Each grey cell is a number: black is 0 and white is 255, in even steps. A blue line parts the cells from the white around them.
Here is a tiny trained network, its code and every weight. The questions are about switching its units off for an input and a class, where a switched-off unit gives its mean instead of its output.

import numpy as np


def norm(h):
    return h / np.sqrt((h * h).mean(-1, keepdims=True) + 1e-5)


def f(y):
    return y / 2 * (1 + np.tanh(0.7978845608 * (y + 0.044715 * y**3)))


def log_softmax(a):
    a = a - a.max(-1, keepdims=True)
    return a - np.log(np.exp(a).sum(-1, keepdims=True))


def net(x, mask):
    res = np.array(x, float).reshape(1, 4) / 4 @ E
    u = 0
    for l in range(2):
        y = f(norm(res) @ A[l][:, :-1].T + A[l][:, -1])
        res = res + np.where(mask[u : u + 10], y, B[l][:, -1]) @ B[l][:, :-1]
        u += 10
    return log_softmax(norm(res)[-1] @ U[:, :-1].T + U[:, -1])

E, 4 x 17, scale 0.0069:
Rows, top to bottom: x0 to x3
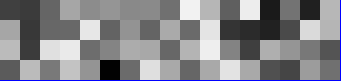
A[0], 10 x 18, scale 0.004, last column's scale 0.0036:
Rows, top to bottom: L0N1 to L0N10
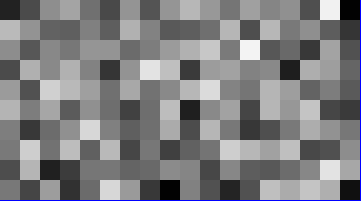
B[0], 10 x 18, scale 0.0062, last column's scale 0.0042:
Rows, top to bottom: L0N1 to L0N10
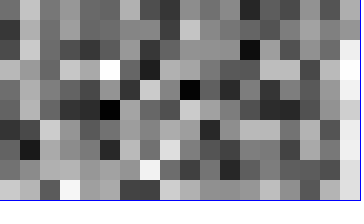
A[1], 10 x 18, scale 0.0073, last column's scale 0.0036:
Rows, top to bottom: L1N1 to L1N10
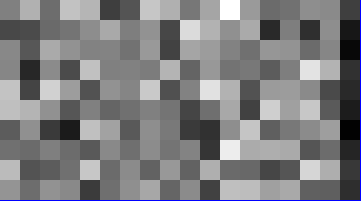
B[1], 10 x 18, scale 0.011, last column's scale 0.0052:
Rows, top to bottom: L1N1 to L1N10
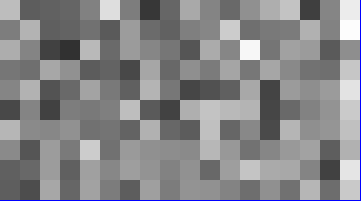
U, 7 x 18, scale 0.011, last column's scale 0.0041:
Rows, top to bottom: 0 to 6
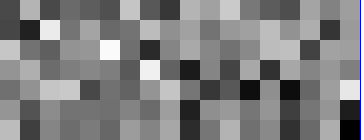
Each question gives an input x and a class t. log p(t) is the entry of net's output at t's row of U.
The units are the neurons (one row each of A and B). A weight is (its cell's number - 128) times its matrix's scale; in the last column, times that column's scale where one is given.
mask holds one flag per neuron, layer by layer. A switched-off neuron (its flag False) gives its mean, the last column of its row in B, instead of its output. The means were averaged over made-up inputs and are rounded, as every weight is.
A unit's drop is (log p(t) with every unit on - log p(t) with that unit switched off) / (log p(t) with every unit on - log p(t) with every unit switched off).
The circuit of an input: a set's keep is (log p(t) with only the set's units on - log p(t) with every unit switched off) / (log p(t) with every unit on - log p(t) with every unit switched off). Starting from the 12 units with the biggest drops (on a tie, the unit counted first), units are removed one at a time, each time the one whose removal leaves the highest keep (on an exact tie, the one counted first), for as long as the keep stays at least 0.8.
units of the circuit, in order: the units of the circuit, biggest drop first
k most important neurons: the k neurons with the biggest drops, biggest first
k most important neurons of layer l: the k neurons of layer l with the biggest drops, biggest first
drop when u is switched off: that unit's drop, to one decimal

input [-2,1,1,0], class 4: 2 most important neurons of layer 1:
[L1N6; L1N2]
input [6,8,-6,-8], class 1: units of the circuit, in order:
[L1N9; L1N4]
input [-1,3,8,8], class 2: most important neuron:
[L1N1]
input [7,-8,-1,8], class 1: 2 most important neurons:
[L1N10; L1N8]
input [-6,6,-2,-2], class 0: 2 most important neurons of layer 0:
[L0N8; L0N6]
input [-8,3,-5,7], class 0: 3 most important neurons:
[L1N6; L0N6; L0N10]
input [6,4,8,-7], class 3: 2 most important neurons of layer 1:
[L1N5; L1N1]
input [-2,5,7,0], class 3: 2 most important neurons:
[L1N5; L0N8]
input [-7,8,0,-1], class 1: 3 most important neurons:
[L1N9; L0N3; L1N4]
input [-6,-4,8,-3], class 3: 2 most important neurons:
[L1N5; L0N3]
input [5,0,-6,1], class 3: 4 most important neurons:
[L1N7; L0N9; L0N6; L1N6]
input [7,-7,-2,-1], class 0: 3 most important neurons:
[L1N2; L0N7; L0N3]
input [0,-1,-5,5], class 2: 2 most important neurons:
[L1N1; L0N5]
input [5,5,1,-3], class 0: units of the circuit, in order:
[L1N2]
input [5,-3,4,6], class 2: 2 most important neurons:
[L1N1; L0N6]
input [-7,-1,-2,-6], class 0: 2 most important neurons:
[L1N6; L0N4]
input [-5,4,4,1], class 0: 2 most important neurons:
[L1N6; L0N8]
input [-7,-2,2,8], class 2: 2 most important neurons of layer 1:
[L1N1; L1N2]
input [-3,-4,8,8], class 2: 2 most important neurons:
[L1N1; L0N4]
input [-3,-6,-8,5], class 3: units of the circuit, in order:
[L1N7]
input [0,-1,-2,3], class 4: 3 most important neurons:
[L0N4; L1N1; L0N9]
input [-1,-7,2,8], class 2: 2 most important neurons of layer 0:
[L0N7; L0N4]
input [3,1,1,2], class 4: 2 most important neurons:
[L0N3; L1N6]
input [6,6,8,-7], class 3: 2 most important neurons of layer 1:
[L1N5; L1N1]
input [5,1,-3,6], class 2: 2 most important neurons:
[L1N1; L0N6]
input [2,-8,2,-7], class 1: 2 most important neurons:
[L1N10; L0N4]
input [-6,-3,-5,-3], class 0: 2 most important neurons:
[L1N6; L0N5]
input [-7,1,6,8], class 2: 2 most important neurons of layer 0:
[L0N4; L0N3]
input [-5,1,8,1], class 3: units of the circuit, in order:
[L1N5]
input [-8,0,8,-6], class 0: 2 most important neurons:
[L1N6; L0N6]
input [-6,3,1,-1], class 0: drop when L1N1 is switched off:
0.0
